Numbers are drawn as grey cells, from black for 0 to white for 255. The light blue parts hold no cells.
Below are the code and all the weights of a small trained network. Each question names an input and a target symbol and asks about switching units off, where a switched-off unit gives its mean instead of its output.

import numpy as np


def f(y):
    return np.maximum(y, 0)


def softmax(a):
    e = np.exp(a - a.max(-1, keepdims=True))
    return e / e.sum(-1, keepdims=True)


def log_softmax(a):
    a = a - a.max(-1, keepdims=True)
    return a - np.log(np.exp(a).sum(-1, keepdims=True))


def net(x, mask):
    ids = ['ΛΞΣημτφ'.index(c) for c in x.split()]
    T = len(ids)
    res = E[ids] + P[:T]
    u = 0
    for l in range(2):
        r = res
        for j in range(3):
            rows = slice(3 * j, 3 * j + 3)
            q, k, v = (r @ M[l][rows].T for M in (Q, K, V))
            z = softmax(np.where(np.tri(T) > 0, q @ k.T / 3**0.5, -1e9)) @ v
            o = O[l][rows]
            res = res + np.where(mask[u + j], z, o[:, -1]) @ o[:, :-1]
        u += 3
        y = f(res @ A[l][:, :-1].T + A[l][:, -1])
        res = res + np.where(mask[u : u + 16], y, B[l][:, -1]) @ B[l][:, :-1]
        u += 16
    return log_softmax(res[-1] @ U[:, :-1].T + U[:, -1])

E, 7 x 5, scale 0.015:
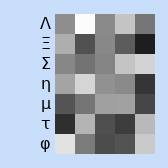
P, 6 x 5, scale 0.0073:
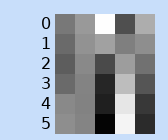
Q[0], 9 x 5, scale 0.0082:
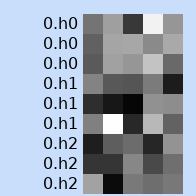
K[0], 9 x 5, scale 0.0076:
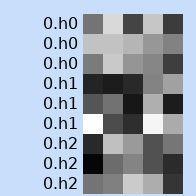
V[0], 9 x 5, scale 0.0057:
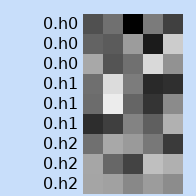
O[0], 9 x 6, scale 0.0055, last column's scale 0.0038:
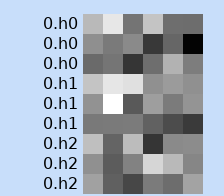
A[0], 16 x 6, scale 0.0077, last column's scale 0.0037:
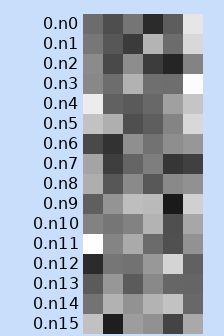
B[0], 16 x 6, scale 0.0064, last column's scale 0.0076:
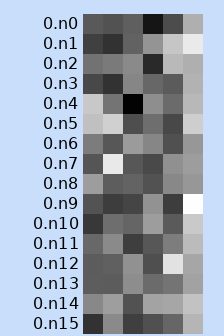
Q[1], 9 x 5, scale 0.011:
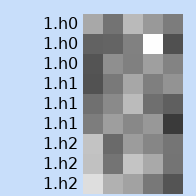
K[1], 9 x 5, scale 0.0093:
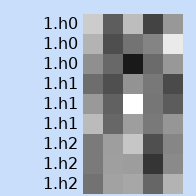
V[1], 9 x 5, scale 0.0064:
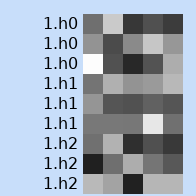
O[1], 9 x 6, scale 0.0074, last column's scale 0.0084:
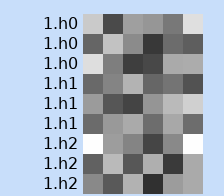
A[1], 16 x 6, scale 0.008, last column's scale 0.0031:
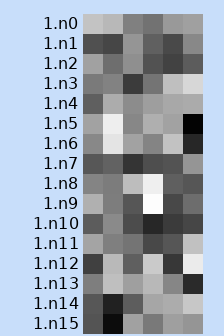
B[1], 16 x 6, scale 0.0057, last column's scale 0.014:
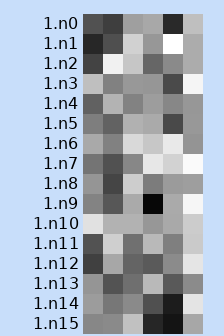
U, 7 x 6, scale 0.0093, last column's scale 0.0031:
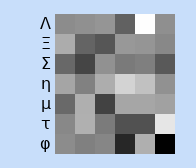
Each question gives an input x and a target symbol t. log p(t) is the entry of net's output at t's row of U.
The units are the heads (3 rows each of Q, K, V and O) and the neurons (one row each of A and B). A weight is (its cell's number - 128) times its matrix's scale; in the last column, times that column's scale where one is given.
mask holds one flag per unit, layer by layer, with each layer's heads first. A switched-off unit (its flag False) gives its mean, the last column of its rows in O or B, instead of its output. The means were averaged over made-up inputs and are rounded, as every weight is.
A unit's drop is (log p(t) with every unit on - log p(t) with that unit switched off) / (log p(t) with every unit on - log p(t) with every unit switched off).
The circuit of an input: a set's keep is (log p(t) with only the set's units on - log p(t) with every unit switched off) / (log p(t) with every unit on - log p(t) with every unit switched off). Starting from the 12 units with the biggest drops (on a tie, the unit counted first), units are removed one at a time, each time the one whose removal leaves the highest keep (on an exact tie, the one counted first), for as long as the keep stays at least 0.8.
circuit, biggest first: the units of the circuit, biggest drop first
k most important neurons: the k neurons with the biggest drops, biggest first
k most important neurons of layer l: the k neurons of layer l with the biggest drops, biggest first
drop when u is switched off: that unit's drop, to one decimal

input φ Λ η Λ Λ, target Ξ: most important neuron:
(0.n4)
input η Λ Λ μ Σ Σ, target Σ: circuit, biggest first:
(0.h1; 1.h2; 1.n15)
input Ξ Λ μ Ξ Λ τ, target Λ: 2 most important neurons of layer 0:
(0.n14; 0.n9)
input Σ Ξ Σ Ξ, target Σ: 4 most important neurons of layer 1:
(1.n15; 1.n1; 1.n7; 1.n14)
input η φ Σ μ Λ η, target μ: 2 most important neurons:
(0.n12; 0.n1)
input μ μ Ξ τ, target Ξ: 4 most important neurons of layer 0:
(0.n15; 0.n11; 0.n7; 0.n0)
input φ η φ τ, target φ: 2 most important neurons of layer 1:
(1.n7; 1.n15)
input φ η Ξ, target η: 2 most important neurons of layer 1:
(1.n7; 1.n10)
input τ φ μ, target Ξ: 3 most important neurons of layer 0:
(0.n9; 0.n4; 0.n5)
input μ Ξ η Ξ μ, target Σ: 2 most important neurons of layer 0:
(0.n5; 0.n9)
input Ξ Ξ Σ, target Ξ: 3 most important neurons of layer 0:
(0.n15; 0.n11; 0.n9)
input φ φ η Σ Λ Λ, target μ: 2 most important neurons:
(0.n1; 1.n9)
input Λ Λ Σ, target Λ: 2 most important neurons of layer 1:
(1.n6; 1.n0)
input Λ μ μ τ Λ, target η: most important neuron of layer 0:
(0.n14)
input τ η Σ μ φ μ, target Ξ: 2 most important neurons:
(0.n9; 0.n4)
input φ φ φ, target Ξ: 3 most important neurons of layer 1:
(1.n0; 1.n9; 1.n3)
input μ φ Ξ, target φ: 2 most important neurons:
(0.n4; 0.n2)
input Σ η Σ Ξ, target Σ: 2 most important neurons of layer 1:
(1.n15; 1.n7)
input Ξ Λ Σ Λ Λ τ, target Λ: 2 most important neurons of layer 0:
(0.n9; 0.n12)
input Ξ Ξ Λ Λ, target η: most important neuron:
(1.n6)
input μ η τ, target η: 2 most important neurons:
(0.n9; 1.n6)
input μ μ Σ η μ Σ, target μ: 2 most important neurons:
(0.n9; 0.n1)
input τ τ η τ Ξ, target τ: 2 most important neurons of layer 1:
(1.n2; 1.n11)
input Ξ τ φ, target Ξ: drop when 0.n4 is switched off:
0.2
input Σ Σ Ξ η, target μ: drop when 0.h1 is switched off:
0.2
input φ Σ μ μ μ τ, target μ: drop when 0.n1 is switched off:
0.1
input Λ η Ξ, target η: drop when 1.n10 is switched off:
0.4
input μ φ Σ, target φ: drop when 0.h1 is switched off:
0.1
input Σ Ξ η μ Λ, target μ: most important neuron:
(1.n9)
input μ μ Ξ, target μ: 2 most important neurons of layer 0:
(0.n2; 0.n7)
